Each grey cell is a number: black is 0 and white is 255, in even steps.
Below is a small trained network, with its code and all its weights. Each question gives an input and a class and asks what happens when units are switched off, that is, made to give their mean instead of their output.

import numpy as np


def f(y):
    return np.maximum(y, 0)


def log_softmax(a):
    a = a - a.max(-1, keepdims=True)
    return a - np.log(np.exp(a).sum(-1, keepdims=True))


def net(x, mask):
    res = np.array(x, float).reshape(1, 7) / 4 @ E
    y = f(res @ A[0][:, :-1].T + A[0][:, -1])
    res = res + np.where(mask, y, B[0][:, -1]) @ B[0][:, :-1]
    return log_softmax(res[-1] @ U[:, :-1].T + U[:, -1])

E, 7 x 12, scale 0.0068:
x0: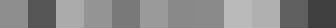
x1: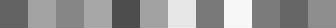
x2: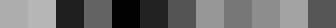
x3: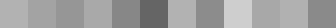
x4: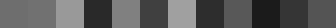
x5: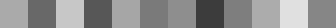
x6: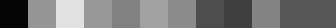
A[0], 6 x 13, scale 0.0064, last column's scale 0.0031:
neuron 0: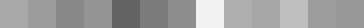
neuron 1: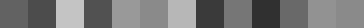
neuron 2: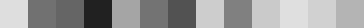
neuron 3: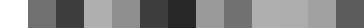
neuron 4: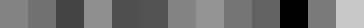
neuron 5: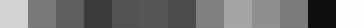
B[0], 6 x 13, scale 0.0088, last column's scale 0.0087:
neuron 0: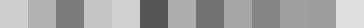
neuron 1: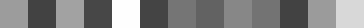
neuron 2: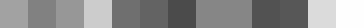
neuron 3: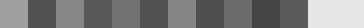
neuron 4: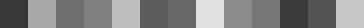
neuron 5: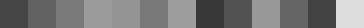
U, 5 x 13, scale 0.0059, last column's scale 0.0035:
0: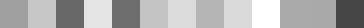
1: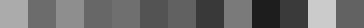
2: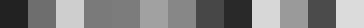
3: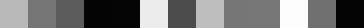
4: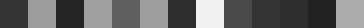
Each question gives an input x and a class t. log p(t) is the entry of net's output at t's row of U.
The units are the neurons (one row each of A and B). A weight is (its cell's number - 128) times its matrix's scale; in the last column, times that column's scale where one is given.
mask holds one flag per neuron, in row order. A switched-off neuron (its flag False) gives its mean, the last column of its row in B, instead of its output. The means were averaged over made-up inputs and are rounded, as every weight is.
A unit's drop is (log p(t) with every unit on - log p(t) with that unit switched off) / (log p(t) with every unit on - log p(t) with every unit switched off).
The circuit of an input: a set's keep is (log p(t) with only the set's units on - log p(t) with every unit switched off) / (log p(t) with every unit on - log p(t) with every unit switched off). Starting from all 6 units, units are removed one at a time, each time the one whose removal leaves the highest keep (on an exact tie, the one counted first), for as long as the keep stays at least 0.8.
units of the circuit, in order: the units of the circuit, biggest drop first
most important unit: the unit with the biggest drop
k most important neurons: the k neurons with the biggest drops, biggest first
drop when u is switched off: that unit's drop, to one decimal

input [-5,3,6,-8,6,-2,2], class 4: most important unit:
neuron 4
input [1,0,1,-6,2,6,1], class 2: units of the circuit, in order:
(neuron 2; neuron 3)
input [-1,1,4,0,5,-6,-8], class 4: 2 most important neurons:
(neuron 4; neuron 1)
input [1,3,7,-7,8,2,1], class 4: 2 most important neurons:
(neuron 4; neuron 3)
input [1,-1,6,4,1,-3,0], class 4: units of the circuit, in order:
(neuron 4; neuron 1)
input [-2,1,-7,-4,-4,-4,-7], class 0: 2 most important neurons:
(neuron 1; neuron 3)
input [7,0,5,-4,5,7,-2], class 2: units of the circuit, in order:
(neuron 5; neuron 3)
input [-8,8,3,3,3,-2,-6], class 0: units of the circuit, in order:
(neuron 1; neuron 0)
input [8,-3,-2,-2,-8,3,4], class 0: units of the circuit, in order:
(neuron 5; neuron 1)
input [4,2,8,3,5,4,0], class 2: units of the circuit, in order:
(neuron 5; neuron 2)
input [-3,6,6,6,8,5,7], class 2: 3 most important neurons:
(neuron 2; neuron 3; neuron 0)
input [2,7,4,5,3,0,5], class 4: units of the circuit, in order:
(neuron 0; neuron 3)
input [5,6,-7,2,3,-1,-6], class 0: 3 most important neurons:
(neuron 3; neuron 2; neuron 5)
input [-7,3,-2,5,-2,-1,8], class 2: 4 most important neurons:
(neuron 2; neuron 0; neuron 3; neuron 4)
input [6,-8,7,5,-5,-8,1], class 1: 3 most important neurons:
(neuron 3; neuron 0; neuron 2)
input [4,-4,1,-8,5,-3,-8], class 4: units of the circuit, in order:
(neuron 4)
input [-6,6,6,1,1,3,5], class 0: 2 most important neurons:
(neuron 3; neuron 1)
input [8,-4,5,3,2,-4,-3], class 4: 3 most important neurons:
(neuron 4; neuron 1; neuron 5)
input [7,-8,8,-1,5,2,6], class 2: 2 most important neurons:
(neuron 5; neuron 2)
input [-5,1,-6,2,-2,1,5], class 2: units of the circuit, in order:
(neuron 2)
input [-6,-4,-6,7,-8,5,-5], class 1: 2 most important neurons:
(neuron 3; neuron 2)
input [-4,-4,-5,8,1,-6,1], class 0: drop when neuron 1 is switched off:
0.2
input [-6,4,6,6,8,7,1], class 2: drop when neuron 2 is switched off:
0.3
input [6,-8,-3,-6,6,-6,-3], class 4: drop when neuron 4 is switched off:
0.2
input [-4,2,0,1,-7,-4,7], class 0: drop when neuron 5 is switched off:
0.2
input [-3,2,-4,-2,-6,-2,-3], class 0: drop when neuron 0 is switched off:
0.1
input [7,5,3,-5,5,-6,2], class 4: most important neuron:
(neuron 4)
